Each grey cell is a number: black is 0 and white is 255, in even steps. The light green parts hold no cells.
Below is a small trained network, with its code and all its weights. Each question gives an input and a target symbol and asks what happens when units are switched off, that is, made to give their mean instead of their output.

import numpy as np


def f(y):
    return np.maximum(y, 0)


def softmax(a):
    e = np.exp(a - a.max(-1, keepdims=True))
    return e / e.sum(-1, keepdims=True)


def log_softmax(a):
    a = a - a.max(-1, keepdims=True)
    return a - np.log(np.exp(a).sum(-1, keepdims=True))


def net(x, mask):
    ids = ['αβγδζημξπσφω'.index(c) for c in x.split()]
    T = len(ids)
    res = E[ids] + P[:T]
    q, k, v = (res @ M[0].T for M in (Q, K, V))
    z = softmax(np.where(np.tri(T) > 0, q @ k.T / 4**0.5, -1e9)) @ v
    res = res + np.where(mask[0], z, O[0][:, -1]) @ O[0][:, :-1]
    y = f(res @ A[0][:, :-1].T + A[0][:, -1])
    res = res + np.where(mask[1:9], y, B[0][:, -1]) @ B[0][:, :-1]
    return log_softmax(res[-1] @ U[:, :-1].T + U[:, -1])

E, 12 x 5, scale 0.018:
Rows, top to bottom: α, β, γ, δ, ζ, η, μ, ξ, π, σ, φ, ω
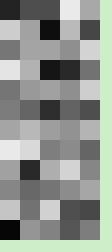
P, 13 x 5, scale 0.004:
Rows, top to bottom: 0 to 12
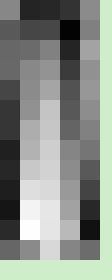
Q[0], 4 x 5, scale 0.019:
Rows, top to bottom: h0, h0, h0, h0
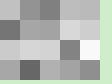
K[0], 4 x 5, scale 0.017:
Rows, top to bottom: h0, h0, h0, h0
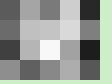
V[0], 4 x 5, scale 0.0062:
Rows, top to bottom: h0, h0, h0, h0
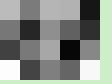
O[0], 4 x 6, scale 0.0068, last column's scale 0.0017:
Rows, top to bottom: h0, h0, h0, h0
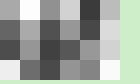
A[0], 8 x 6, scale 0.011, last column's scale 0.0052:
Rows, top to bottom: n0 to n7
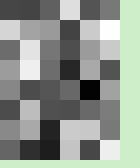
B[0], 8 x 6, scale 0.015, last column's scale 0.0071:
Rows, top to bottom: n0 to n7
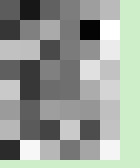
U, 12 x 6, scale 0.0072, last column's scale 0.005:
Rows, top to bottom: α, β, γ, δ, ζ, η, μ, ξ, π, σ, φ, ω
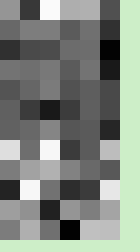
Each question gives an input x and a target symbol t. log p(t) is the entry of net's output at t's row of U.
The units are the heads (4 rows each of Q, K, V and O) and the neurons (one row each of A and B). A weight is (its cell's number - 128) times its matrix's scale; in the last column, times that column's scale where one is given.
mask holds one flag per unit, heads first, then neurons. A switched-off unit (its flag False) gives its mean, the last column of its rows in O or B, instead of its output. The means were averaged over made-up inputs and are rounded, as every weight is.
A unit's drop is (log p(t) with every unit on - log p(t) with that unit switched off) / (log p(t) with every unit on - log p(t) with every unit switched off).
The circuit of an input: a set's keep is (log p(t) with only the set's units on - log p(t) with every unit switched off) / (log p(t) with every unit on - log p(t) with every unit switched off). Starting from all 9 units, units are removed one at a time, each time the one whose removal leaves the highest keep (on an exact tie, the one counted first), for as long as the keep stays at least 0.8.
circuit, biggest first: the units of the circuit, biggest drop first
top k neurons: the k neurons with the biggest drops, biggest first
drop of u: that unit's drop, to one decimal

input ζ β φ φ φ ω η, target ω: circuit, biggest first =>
[n7; n4]
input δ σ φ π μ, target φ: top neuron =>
[n6]
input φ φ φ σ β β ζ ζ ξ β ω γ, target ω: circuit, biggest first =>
[h0; n2; n1]
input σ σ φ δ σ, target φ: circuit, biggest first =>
[h0; n6]
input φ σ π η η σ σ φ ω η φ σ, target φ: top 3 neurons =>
[n1; n7; n2]
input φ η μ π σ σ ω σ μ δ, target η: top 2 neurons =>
[n3; n1]
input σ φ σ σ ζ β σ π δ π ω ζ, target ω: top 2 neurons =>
[n2; n1]
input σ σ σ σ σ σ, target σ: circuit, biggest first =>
[n4; n3]
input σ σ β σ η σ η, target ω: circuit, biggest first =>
[n7; n4; n1]
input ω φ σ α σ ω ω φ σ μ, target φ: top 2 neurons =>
[n2; n7]
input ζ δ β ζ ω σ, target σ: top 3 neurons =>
[n4; n3; n0]
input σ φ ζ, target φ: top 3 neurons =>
[n6; n2; n7]
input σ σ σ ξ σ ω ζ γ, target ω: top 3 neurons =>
[n2; n3; n6]
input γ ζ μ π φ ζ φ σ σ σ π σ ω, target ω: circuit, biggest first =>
[n1]
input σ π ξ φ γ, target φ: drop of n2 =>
0.3
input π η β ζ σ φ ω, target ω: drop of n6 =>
0.2
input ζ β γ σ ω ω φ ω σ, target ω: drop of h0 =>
1.7
